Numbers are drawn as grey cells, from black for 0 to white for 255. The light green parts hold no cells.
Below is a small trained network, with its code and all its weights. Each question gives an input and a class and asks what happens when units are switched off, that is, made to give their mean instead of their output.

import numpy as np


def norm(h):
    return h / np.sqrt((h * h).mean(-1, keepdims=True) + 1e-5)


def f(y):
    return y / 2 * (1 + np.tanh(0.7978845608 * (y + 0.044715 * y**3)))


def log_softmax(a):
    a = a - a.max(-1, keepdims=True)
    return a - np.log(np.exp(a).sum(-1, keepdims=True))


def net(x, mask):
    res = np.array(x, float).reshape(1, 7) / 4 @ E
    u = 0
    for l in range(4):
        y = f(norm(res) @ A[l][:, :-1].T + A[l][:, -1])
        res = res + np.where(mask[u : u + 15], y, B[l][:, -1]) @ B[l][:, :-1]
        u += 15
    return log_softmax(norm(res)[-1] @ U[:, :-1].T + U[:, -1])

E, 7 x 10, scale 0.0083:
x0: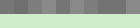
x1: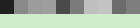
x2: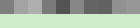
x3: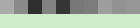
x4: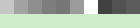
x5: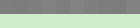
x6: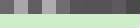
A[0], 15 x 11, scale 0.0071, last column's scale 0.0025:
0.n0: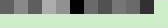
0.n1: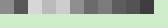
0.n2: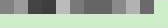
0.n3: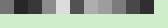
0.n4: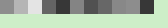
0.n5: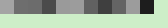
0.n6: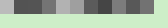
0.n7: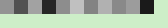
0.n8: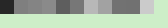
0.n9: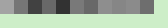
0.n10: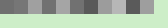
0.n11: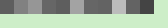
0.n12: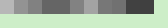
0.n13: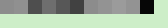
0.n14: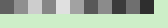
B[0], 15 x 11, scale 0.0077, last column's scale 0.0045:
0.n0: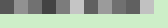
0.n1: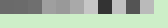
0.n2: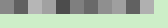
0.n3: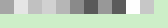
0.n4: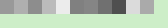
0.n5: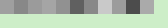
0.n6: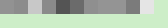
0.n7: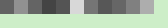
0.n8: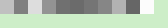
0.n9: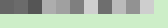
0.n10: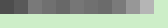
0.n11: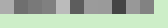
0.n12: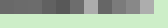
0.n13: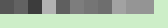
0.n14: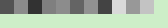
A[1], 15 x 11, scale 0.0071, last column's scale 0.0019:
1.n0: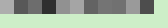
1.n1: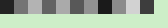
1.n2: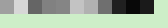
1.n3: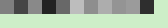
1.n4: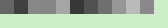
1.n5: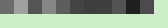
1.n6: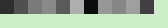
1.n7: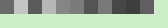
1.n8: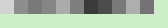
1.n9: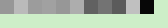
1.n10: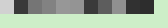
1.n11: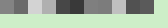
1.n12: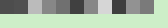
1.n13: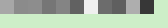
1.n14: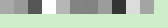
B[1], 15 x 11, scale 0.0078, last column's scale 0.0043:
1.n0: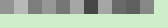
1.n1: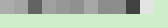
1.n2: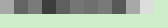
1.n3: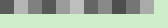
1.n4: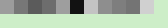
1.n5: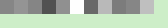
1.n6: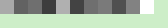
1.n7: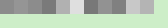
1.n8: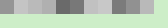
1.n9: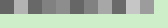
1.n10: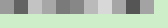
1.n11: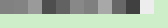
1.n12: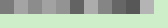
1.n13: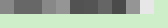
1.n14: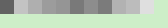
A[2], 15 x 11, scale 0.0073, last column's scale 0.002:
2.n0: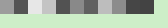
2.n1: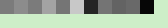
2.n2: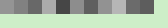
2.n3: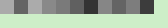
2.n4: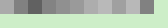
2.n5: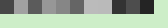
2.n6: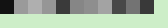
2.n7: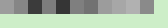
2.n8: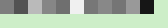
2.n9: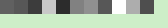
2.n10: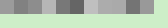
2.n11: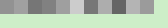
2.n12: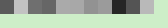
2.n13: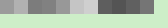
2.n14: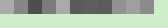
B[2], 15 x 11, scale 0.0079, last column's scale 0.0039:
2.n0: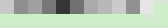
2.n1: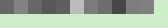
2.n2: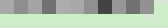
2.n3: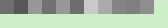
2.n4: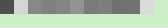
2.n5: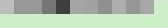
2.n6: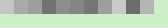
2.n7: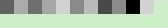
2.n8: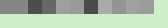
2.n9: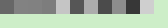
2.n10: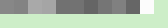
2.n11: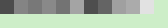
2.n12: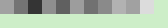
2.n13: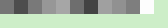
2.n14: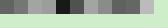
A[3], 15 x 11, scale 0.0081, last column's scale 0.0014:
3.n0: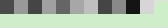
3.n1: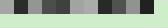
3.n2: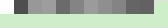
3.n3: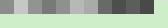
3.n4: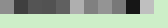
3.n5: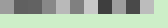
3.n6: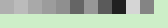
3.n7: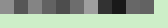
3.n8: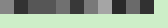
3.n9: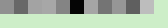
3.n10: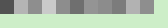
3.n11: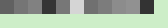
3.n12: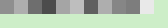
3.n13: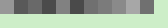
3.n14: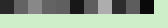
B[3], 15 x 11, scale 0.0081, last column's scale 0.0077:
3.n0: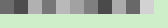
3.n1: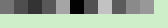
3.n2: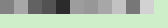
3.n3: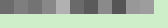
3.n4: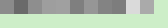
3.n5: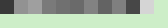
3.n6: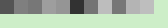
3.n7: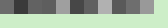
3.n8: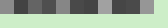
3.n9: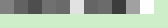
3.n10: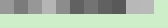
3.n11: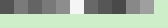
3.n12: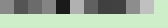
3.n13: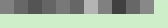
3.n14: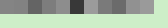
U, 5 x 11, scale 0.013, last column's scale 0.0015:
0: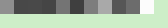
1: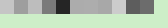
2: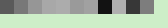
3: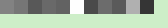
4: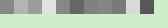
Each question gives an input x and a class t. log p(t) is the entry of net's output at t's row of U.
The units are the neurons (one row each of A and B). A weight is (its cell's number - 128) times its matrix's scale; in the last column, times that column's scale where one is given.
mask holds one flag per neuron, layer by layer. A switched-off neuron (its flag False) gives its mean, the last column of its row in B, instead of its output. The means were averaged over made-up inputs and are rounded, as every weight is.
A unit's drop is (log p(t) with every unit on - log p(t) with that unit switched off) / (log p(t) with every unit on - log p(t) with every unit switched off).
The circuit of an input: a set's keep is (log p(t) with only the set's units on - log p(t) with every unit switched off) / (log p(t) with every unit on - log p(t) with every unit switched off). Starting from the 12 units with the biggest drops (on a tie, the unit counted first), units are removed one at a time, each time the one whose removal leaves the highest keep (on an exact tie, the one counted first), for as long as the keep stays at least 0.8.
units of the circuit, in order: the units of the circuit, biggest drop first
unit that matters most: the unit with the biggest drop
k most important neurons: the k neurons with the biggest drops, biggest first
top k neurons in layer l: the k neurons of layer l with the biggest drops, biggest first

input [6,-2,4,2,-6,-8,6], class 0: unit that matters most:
1.n6
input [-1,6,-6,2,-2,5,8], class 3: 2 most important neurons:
[1.n7 0.n0]
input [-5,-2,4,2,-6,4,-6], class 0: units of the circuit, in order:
[1.n6 1.n4]
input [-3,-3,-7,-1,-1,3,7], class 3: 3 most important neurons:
[0.n0 1.n7 0.n4]
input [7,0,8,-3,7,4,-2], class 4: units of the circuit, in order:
[0.n4 1.n9]
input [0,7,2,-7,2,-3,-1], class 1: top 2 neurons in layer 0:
[0.n8 0.n9]
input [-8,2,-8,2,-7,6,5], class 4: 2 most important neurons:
[0.n3 1.n14]
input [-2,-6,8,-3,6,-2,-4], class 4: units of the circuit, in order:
[0.n4 3.n6]
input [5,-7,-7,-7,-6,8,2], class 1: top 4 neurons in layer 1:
[1.n10 1.n8 1.n1 1.n13]
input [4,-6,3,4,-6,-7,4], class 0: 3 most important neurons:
[1.n6 0.n8 1.n4]
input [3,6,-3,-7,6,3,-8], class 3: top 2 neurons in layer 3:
[3.n11 3.n0]
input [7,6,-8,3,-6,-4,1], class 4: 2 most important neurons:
[0.n3 1.n14]
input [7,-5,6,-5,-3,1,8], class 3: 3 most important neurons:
[1.n5 0.n0 0.n3]
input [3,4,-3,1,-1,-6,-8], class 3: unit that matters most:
0.n7
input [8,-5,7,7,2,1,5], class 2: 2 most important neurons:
[0.n9 0.n3]
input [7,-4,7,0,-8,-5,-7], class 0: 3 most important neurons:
[1.n6 1.n4 0.n3]
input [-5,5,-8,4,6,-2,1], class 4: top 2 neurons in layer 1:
[1.n14 1.n6]
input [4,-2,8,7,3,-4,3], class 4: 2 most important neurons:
[0.n4 1.n14]
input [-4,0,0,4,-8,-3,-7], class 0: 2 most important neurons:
[1.n6 1.n4]
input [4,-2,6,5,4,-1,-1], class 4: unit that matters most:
0.n4
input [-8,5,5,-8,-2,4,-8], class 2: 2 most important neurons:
[0.n14 1.n1]
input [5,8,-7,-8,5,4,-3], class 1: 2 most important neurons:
[0.n8 0.n4]
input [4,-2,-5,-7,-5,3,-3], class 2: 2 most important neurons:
[0.n1 0.n14]
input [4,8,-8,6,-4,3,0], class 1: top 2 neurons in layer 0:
[0.n8 0.n4]
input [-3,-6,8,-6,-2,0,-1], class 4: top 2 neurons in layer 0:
[0.n4 0.n8]
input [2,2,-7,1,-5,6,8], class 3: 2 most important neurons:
[0.n0 1.n5]
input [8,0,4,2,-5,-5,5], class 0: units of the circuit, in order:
[1.n6]
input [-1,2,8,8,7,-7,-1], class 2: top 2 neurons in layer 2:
[2.n7 2.n9]
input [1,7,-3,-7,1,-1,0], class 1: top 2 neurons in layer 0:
[0.n8 0.n9]
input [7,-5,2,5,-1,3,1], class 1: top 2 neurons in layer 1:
[1.n11 1.n10]
